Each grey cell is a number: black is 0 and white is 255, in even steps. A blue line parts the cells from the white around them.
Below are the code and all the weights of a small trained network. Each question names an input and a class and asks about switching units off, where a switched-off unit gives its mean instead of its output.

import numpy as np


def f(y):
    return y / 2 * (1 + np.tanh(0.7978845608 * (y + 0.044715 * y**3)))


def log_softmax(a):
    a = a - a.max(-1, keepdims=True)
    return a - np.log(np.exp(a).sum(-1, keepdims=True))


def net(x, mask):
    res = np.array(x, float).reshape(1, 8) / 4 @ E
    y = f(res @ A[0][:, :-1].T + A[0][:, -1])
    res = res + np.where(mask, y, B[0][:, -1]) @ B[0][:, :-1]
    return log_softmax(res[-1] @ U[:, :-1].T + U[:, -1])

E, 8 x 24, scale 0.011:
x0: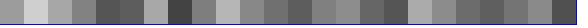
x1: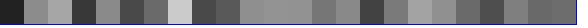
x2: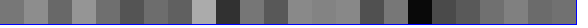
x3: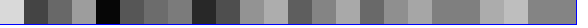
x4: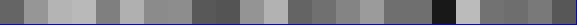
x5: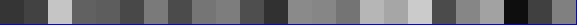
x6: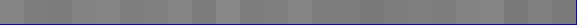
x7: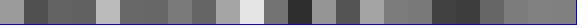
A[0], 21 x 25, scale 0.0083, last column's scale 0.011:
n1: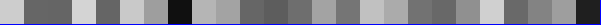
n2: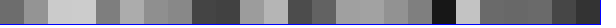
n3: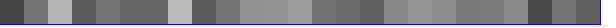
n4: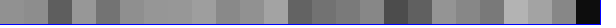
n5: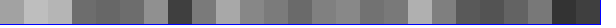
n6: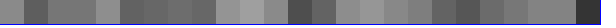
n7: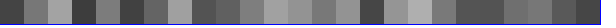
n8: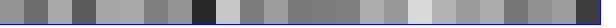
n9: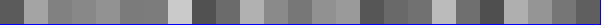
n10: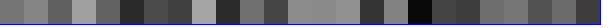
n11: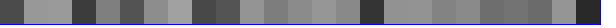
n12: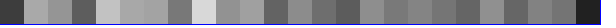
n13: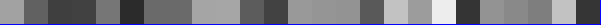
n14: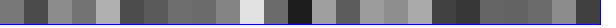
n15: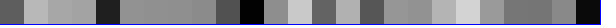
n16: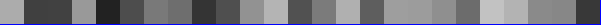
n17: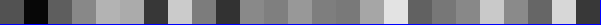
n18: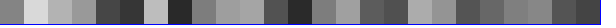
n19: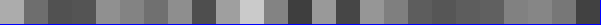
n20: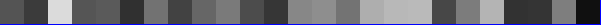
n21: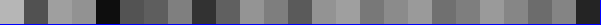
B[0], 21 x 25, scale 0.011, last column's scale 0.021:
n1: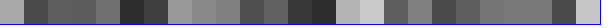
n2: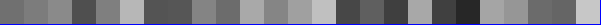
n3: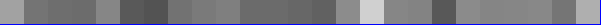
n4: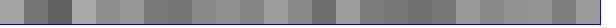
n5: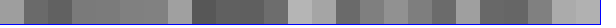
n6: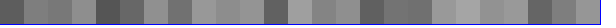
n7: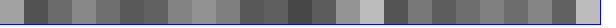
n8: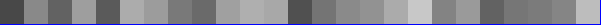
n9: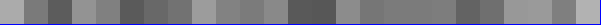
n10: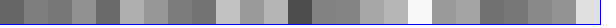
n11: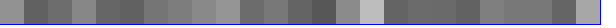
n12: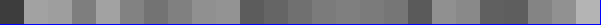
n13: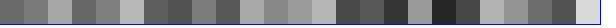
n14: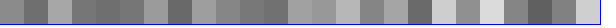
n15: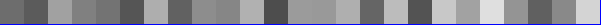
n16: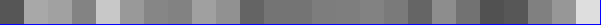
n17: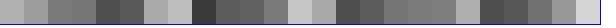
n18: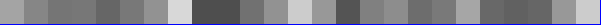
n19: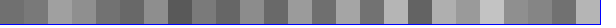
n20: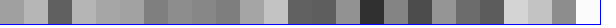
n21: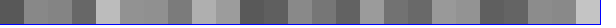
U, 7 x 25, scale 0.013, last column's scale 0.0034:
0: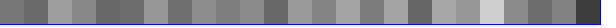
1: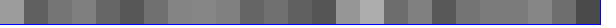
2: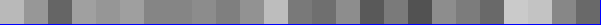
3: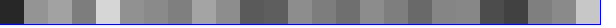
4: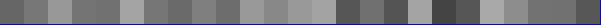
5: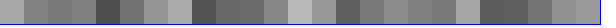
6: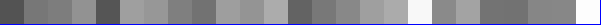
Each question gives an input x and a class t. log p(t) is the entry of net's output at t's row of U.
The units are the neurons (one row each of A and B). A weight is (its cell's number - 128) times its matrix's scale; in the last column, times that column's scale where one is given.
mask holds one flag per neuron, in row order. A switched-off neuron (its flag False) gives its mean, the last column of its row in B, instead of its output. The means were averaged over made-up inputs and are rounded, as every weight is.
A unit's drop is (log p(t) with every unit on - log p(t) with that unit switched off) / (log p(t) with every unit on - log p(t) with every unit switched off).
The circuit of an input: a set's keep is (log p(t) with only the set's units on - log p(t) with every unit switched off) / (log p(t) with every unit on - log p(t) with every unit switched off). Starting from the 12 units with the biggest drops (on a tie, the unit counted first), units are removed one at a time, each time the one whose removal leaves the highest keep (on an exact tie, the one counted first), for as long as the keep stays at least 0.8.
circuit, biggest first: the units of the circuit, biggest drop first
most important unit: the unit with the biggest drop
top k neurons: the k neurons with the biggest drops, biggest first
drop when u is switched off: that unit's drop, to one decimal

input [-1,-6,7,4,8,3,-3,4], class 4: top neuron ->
[n2]
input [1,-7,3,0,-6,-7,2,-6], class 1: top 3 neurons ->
[n1, n20, n14]
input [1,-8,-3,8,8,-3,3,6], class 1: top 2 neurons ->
[n1, n13]
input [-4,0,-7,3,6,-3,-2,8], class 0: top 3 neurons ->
[n19, n14, n10]
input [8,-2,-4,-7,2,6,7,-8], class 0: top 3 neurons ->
[n15, n17, n16]
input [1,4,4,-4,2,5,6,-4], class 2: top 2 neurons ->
[n20, n1]
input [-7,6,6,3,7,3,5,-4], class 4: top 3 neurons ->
[n2, n18, n1]
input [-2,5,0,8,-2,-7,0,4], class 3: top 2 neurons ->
[n16, n20]
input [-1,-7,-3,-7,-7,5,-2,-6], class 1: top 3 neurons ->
[n1, n16, n2]
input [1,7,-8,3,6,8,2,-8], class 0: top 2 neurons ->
[n15, n10]
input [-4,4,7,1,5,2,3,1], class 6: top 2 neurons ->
[n10, n13]
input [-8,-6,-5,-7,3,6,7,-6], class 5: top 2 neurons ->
[n17, n16]
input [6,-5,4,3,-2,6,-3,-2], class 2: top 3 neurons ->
[n20, n17, n7]
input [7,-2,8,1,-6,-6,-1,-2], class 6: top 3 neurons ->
[n10, n20, n17]
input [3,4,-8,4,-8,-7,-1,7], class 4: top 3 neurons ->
[n13, n20, n10]
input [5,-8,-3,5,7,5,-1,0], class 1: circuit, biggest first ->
[n1]
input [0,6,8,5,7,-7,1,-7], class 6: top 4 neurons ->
[n10, n20, n13, n14]
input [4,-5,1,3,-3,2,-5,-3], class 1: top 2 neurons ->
[n1, n17]
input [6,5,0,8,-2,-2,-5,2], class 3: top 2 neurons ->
[n16, n21]
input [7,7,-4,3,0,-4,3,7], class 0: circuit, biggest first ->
[n14]
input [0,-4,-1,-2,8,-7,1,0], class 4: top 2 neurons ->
[n2, n20]
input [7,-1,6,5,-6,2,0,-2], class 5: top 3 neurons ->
[n18, n2, n5]
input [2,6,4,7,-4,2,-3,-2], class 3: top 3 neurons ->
[n16, n21, n1]
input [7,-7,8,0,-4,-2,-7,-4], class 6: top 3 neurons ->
[n10, n17, n7]
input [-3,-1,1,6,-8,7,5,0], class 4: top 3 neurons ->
[n13, n9, n4]
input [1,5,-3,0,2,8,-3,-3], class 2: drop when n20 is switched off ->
1.8
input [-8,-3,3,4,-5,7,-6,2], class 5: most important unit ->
n17
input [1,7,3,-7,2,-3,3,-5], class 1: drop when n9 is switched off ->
0.2
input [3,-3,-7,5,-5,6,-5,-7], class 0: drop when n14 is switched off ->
0.0
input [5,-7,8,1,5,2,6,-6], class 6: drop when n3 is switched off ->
0.1
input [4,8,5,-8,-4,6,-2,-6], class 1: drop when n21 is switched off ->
0.1
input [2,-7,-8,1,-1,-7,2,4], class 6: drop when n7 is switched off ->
0.3
